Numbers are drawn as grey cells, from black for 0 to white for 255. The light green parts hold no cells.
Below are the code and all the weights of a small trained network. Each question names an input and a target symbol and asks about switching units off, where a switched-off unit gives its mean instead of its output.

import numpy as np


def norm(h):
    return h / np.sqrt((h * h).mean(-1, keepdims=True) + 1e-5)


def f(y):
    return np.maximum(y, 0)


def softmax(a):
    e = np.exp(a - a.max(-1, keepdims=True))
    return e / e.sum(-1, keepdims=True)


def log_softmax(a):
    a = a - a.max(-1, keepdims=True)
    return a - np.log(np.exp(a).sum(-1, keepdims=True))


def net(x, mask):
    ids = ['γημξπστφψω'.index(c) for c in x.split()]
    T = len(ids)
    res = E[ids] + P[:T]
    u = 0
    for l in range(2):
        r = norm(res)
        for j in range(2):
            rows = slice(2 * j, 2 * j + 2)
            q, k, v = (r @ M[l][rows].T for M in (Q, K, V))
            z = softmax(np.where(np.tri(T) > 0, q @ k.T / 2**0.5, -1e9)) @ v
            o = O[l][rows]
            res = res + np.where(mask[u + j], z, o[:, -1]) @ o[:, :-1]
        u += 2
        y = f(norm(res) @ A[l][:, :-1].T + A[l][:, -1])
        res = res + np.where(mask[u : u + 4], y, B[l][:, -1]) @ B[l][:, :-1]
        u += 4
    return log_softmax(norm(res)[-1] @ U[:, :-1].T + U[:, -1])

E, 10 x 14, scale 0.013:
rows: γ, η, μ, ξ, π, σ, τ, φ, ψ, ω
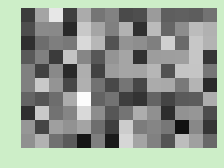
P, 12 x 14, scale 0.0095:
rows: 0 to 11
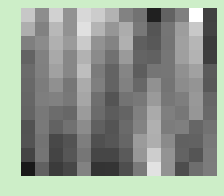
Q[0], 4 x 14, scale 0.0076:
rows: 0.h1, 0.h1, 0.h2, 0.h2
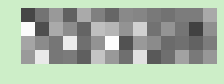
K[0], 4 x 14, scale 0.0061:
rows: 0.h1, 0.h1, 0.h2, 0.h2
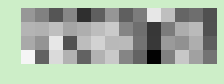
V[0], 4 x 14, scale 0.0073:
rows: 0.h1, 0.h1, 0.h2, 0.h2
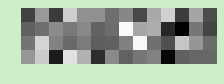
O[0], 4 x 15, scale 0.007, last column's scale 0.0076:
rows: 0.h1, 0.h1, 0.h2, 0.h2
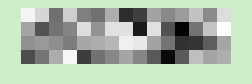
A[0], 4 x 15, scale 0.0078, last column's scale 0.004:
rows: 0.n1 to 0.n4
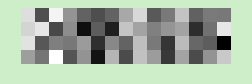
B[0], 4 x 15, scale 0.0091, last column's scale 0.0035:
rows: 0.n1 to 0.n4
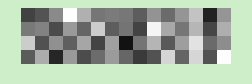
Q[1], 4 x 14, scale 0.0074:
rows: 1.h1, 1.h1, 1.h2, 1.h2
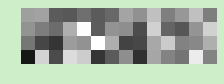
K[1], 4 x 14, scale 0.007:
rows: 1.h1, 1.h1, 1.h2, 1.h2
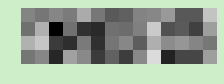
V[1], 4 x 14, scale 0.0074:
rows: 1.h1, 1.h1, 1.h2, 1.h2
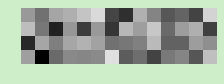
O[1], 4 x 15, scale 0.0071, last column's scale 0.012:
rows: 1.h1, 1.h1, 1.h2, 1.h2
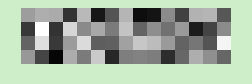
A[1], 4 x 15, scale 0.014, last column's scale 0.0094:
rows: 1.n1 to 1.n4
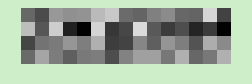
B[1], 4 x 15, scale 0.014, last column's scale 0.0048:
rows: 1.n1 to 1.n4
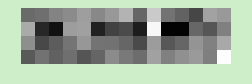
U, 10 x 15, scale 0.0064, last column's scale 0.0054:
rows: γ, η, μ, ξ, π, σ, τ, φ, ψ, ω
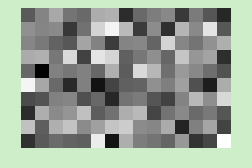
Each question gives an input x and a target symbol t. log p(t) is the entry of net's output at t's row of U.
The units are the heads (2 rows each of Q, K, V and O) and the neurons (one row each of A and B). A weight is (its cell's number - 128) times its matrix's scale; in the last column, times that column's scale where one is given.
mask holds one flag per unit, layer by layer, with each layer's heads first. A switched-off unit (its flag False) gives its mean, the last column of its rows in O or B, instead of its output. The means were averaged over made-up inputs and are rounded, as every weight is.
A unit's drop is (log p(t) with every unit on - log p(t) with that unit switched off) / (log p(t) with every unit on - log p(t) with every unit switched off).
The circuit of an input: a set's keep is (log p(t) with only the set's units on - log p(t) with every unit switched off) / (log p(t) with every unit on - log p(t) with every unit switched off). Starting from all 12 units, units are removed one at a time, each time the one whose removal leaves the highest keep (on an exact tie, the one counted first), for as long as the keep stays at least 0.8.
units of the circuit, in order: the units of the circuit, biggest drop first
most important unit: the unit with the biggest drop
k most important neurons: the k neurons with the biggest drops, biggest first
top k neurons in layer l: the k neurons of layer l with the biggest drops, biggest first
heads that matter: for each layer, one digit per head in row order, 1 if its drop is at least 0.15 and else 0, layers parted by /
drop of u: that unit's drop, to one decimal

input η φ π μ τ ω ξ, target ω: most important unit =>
1.h1
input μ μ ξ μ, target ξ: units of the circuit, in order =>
[0.h1 1.h1]
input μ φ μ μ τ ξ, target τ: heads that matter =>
01 / 11
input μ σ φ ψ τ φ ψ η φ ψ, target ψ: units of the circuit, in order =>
[0.h1 0.h2]
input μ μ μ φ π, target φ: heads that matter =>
11 / 01
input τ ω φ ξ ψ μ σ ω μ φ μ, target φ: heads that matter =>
01 / 11
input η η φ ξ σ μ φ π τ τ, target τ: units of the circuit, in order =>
[0.h2 1.h1]
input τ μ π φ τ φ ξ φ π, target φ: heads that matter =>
01 / 01
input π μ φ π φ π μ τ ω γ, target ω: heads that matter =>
10 / 11
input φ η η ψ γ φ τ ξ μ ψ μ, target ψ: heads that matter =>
10 / 00
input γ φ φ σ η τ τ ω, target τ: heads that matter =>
01 / 10
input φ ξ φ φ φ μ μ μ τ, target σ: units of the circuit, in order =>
[0.h1 1.h1]
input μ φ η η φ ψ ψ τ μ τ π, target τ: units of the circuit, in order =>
[0.h2 1.h2]
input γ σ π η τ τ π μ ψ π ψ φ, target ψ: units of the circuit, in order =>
[0.h1]
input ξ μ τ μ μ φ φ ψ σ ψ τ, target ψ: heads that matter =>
10 / 00
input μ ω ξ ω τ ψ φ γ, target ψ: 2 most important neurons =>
[0.n1 1.n4]
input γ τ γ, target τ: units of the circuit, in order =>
[0.h2 1.h2 1.h1]
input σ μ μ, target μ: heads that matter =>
01 / 00
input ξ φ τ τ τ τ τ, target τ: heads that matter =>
01 / 00
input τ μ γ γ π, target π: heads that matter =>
10 / 10
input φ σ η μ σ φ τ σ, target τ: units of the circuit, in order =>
[0.h2]
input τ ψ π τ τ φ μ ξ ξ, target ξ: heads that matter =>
11 / 00
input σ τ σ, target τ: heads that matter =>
01 / 01
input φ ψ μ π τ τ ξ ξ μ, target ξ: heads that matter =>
10 / 00
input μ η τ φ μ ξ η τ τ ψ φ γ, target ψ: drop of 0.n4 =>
0.0
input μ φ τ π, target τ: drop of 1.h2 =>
0.1
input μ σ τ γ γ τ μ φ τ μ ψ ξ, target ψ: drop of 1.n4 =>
0.1
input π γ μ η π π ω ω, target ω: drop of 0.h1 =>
0.2
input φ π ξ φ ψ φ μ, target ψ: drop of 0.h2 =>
0.3
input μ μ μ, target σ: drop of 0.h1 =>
0.3
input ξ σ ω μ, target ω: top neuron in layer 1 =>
[1.n4]
